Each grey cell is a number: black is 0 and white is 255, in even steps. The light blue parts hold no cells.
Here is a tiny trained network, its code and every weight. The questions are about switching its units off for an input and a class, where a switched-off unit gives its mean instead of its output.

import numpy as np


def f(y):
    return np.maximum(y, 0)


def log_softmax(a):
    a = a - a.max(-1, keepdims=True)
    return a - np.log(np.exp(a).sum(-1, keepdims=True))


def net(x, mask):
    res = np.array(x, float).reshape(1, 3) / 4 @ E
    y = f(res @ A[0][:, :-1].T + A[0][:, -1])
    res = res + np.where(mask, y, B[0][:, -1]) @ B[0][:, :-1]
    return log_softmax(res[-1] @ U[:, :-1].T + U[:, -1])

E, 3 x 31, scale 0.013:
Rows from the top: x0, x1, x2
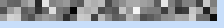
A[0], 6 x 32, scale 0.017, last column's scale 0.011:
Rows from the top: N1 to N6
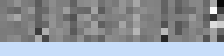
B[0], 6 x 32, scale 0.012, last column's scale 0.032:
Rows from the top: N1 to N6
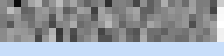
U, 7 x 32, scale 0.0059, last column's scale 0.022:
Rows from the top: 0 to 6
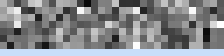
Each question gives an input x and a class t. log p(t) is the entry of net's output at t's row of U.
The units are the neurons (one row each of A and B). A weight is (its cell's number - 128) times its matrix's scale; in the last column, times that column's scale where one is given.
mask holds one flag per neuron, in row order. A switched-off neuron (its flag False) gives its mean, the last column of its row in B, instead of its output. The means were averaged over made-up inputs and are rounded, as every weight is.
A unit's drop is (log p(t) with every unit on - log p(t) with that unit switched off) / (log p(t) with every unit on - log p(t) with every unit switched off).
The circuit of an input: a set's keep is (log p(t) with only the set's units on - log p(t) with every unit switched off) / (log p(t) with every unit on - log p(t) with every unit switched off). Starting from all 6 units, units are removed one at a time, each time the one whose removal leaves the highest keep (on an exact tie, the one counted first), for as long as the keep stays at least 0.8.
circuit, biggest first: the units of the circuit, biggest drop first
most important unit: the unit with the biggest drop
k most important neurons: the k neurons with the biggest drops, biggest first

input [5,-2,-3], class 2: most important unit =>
N4
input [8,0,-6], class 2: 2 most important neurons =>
(N5, N3)
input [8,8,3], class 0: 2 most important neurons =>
(N1, N3)
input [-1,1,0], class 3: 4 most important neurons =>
(N2, N1, N5, N6)
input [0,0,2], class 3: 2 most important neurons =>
(N2, N1)
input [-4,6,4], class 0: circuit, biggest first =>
(N1, N2)
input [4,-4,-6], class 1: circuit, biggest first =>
(N2, N4)
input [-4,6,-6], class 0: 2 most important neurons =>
(N4, N1)
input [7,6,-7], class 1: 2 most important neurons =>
(N2, N6)
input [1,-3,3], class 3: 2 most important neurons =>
(N2, N1)
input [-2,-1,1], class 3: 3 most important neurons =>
(N2, N1, N5)
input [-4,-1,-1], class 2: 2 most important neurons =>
(N4, N3)
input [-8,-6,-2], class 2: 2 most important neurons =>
(N6, N4)
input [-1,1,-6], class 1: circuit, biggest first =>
(N2)
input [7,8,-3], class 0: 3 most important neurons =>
(N1, N4, N6)
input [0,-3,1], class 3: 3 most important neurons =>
(N1, N2, N6)
